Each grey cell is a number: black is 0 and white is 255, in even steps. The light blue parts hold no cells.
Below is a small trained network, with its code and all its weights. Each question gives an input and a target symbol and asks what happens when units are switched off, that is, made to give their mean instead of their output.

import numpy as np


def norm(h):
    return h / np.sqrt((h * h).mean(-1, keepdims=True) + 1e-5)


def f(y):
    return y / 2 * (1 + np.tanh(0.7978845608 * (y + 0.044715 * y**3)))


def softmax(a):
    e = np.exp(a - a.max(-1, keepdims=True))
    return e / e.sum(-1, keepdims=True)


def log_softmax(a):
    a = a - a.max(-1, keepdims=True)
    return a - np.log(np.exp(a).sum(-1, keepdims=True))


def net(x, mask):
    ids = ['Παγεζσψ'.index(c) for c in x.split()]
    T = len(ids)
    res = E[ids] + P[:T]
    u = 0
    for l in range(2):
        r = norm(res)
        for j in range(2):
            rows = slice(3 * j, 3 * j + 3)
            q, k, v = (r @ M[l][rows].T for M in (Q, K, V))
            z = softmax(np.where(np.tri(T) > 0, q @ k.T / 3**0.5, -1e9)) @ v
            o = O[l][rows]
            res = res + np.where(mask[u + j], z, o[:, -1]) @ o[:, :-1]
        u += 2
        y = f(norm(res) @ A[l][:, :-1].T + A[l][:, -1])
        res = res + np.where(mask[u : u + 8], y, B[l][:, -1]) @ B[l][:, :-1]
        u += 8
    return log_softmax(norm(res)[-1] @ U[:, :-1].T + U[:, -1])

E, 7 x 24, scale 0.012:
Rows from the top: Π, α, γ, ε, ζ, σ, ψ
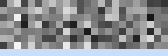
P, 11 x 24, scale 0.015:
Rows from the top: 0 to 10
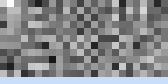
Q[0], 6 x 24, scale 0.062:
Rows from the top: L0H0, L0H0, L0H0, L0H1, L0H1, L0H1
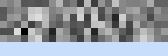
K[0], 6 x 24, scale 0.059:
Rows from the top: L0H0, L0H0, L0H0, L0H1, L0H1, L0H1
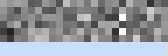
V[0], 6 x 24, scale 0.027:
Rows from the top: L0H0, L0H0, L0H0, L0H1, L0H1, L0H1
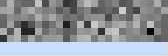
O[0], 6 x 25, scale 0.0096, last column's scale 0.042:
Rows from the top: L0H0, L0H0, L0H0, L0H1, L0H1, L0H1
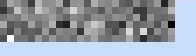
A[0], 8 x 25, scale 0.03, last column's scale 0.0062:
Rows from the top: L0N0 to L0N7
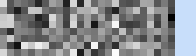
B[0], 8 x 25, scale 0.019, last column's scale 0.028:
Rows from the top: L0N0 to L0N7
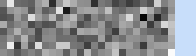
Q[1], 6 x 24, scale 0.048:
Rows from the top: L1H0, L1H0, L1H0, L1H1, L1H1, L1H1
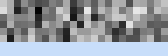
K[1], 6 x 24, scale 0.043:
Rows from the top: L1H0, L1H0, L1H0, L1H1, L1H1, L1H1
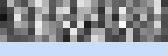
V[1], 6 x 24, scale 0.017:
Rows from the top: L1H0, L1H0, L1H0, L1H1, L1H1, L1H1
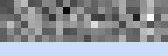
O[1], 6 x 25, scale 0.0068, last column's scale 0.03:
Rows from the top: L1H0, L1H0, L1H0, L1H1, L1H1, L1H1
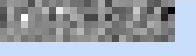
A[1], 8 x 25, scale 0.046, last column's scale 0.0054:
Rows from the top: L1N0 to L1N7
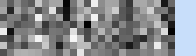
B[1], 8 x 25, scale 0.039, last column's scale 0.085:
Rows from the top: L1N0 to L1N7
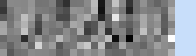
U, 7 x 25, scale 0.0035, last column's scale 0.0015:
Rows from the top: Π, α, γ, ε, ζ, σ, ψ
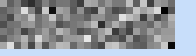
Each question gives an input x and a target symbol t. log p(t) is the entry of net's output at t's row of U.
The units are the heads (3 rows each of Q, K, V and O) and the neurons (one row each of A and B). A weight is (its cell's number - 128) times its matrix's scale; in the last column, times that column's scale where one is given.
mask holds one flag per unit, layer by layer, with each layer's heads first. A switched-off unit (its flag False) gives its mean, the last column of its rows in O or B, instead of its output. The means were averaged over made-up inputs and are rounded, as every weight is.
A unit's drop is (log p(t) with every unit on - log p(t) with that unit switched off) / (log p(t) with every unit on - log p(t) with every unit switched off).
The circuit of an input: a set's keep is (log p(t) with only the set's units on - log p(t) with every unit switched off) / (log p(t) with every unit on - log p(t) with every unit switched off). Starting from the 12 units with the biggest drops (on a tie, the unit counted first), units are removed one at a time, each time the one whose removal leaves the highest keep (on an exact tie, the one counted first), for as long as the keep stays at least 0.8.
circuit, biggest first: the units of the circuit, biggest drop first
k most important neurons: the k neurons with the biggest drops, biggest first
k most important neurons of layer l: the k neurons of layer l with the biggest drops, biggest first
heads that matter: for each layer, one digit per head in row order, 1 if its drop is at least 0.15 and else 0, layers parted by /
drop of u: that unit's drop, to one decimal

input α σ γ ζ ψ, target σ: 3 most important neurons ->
L0N0, L1N6, L1N5
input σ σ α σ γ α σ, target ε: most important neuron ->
L0N7
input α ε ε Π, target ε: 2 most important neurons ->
L1N2, L1N0
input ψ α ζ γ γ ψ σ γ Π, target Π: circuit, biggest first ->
L0H1, L1N5, L1N1, L1N2
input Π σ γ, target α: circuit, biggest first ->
L0H1, L1N4, L0N3
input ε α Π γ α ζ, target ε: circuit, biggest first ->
L1N2, L0H0
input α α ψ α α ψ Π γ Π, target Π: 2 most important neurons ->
L1N5, L1N1
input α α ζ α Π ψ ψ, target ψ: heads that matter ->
01 / 00
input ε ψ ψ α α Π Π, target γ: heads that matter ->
11 / 00
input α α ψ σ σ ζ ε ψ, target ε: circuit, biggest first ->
L0H0, L1N2
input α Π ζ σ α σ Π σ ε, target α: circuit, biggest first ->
L0N3, L1N4, L0H1
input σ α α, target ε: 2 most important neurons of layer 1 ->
L1N5, L1N1
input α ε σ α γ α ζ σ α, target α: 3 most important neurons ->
L1N5, L0N4, L1N1
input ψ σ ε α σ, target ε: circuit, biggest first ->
L1N5
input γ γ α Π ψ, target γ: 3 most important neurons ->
L0N5, L1N5, L0N2
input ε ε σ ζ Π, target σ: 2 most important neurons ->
L0N0, L1N6
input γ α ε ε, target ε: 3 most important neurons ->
L1N2, L1N0, L0N1
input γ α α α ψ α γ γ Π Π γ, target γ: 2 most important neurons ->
L0N2, L0N5
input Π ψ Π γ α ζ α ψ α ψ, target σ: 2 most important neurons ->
L1N5, L1N7
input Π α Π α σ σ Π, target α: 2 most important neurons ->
L0N3, L1N4
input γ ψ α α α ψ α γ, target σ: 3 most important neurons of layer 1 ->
L1N5, L1N7, L1N1
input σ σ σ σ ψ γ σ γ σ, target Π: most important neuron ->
L1N5
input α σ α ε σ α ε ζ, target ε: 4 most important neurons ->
L1N2, L1N0, L0N2, L0N3
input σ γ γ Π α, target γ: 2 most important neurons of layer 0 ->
L0N5, L0N2
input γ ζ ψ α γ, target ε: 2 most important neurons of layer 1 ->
L1N5, L1N1
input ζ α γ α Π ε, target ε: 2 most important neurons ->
L1N2, L1N0
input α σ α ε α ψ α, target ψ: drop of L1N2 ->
0.1
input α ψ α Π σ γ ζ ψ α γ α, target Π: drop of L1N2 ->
0.2
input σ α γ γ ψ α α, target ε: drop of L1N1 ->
0.5
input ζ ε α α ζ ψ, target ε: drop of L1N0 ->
0.2
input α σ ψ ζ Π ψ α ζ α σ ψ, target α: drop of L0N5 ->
0.0
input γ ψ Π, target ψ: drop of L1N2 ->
0.2
